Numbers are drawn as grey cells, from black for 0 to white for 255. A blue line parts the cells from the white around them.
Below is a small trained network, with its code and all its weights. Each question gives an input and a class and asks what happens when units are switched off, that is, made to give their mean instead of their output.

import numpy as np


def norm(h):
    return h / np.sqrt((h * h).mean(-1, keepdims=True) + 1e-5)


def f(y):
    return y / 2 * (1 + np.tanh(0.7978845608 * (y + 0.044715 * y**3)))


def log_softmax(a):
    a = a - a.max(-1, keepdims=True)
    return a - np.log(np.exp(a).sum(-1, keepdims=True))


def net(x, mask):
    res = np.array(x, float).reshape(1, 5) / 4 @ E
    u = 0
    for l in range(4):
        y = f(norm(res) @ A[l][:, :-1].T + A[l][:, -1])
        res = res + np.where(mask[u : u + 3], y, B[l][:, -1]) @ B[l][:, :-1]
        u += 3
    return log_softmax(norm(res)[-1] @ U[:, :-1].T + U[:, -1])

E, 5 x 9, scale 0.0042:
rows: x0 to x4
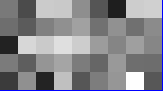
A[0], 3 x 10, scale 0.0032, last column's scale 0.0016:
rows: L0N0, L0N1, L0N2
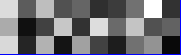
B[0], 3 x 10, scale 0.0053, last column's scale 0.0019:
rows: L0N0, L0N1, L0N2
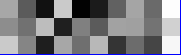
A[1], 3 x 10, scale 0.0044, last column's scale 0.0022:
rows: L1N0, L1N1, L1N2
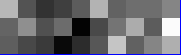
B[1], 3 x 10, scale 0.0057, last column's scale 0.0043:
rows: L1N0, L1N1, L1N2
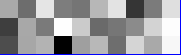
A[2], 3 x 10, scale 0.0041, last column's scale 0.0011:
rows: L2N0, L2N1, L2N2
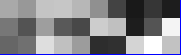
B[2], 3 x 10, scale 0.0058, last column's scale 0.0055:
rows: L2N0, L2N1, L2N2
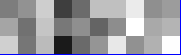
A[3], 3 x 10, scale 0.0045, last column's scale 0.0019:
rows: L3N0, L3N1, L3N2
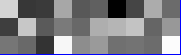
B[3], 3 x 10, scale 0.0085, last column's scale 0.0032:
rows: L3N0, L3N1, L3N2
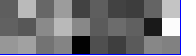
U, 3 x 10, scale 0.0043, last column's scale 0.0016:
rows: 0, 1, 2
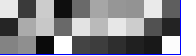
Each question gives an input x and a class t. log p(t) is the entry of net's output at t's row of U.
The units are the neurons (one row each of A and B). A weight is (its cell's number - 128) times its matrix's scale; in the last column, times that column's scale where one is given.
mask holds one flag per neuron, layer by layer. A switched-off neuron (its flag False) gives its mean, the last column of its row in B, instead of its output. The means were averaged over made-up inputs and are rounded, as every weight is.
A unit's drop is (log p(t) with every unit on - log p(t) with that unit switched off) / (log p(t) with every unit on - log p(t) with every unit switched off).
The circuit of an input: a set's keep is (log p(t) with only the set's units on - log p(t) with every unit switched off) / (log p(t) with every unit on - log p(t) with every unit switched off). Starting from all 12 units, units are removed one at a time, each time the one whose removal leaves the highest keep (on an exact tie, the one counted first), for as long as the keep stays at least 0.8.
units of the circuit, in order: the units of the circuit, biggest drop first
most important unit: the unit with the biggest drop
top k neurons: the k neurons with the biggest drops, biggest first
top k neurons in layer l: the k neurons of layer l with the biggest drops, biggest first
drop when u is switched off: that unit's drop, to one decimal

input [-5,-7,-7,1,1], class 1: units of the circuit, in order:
[L1N2, L2N2, L1N1]
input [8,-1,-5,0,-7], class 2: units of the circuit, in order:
[L0N0, L3N0]
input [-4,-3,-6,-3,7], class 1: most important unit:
L1N2
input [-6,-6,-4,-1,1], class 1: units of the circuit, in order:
[L2N2, L1N2, L1N1]
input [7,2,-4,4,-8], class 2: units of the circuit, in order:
[L0N0, L3N0]
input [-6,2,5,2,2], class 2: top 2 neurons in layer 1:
[L1N0, L1N2]
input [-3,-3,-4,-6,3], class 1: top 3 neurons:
[L2N2, L1N1, L3N1]
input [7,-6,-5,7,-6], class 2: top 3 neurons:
[L0N0, L0N2, L3N0]
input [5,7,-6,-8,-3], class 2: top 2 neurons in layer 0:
[L0N2, L0N0]
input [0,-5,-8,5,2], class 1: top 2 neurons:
[L1N2, L1N1]
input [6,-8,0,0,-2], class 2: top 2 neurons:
[L0N0, L1N2]
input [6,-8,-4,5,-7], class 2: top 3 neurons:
[L0N0, L0N2, L3N0]
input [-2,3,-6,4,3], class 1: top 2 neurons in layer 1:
[L1N2, L1N1]
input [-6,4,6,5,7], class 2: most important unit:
L3N2
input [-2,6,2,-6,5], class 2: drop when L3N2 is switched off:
0.1
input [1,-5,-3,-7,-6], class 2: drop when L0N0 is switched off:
0.9
